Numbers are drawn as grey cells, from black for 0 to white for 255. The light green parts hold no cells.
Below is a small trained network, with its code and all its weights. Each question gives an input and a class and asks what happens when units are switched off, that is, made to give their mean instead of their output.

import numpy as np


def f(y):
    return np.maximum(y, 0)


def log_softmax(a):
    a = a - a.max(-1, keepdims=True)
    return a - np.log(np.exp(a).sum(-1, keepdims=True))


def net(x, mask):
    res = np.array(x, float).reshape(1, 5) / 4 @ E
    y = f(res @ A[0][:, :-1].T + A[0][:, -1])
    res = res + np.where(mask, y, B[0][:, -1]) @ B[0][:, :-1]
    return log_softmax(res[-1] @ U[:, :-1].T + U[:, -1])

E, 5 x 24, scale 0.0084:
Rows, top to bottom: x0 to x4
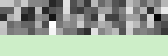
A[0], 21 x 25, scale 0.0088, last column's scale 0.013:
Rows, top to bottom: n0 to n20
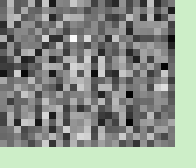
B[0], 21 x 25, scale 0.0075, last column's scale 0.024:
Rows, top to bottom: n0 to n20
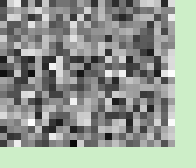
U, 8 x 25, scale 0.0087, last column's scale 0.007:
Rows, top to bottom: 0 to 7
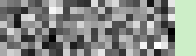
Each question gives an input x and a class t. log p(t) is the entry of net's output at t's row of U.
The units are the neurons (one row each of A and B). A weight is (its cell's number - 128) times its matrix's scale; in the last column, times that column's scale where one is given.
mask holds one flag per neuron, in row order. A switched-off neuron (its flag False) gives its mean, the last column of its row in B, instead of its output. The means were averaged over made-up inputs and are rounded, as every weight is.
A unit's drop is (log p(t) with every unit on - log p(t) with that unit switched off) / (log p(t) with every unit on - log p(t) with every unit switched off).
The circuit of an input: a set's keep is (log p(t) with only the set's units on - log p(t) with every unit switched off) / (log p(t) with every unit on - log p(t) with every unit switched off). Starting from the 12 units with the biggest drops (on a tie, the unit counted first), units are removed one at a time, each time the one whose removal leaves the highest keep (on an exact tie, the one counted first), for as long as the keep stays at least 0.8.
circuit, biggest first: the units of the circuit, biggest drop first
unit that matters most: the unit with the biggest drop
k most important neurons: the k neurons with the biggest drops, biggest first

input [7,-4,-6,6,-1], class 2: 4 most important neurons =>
n2, n9, n19, n14
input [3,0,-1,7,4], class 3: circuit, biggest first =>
n10, n0
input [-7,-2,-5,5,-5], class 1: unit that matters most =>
n9
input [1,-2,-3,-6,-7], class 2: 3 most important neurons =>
n7, n2, n13
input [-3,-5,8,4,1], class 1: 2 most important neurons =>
n9, n19
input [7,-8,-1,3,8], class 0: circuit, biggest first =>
n0, n17
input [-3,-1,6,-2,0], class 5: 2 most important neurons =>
n10, n8
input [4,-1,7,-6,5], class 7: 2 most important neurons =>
n2, n17
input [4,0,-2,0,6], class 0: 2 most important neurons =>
n17, n2
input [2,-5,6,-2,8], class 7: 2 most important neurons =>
n17, n2
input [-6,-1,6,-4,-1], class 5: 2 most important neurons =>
n10, n8
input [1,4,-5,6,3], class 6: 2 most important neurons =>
n9, n2
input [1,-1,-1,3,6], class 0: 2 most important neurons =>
n2, n17
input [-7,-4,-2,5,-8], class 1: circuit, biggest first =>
n9
